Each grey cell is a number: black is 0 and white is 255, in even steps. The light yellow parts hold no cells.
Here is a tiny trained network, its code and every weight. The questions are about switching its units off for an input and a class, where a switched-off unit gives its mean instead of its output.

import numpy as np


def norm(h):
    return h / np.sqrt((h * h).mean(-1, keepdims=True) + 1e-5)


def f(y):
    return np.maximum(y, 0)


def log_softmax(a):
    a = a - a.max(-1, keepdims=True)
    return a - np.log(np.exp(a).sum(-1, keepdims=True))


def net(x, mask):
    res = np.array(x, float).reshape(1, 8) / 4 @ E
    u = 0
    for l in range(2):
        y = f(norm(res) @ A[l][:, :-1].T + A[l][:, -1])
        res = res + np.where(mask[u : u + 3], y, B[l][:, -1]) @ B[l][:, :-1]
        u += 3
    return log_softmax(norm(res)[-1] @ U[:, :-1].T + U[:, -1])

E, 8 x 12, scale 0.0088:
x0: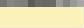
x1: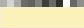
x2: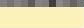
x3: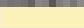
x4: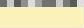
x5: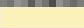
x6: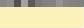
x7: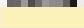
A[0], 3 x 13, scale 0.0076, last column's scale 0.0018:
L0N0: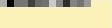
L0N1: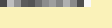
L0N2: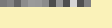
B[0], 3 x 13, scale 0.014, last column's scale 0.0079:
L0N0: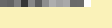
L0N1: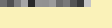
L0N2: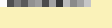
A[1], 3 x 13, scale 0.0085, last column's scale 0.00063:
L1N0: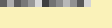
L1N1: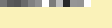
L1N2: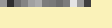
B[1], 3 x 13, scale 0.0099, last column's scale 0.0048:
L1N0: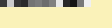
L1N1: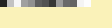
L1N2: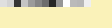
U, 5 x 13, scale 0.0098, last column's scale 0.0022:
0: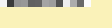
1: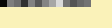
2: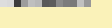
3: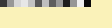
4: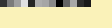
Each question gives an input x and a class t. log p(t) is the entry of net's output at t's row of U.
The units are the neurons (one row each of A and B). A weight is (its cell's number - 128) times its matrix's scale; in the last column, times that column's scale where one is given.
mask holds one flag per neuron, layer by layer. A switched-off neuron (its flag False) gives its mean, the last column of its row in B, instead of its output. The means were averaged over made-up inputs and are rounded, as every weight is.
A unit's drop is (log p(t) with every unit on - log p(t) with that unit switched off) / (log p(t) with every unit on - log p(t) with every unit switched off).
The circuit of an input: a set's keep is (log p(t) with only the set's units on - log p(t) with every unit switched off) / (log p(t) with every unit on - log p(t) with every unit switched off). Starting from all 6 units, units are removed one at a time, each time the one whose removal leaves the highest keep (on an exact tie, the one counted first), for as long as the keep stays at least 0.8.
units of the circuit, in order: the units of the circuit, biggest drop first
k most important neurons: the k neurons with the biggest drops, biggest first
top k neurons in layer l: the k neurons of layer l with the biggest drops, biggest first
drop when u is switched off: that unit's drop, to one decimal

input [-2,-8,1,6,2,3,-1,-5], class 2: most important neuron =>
L0N2
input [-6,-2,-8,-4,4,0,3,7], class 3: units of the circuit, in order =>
L0N2, L1N1
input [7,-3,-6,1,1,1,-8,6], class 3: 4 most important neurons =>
L1N1, L0N2, L1N0, L0N1
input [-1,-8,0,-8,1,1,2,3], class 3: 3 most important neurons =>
L1N1, L1N0, L0N1
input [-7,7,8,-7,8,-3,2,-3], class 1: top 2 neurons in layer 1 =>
L1N0, L1N2
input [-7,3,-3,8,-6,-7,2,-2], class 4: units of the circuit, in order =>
L0N2, L0N1
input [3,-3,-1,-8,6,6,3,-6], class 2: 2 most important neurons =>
L0N2, L1N2
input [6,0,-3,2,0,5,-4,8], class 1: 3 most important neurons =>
L0N2, L0N0, L1N2
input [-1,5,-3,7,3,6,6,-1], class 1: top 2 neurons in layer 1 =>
L1N0, L1N2
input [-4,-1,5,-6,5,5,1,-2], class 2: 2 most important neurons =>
L0N2, L0N0
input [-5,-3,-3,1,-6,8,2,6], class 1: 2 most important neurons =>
L0N0, L0N2
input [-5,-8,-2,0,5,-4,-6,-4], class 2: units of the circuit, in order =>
L0N2, L1N2
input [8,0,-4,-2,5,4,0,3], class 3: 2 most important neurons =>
L0N2, L1N2
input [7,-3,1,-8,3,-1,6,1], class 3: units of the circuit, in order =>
L1N1
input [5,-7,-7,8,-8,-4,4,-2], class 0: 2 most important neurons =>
L0N2, L1N0
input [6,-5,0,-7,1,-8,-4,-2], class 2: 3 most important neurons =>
L1N2, L0N2, L0N1
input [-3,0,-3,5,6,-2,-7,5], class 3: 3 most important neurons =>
L0N2, L1N2, L1N1
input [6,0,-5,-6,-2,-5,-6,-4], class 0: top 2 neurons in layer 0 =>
L0N1, L0N2
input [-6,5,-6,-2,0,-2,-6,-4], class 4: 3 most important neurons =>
L0N1, L0N0, L1N1
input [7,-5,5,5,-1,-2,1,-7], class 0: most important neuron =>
L0N2
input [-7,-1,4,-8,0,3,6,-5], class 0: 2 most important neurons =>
L0N2, L0N1
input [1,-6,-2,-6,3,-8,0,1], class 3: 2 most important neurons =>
L1N1, L1N0
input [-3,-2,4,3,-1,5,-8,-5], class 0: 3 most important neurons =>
L0N2, L0N1, L1N1
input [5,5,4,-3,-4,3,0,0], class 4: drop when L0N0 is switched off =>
0.2
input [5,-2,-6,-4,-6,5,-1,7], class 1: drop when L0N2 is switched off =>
0.2
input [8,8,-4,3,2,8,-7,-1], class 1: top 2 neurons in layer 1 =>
L1N0, L1N2
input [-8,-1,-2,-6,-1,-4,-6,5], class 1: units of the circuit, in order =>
L0N2
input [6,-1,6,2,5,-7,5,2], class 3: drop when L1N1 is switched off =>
0.1
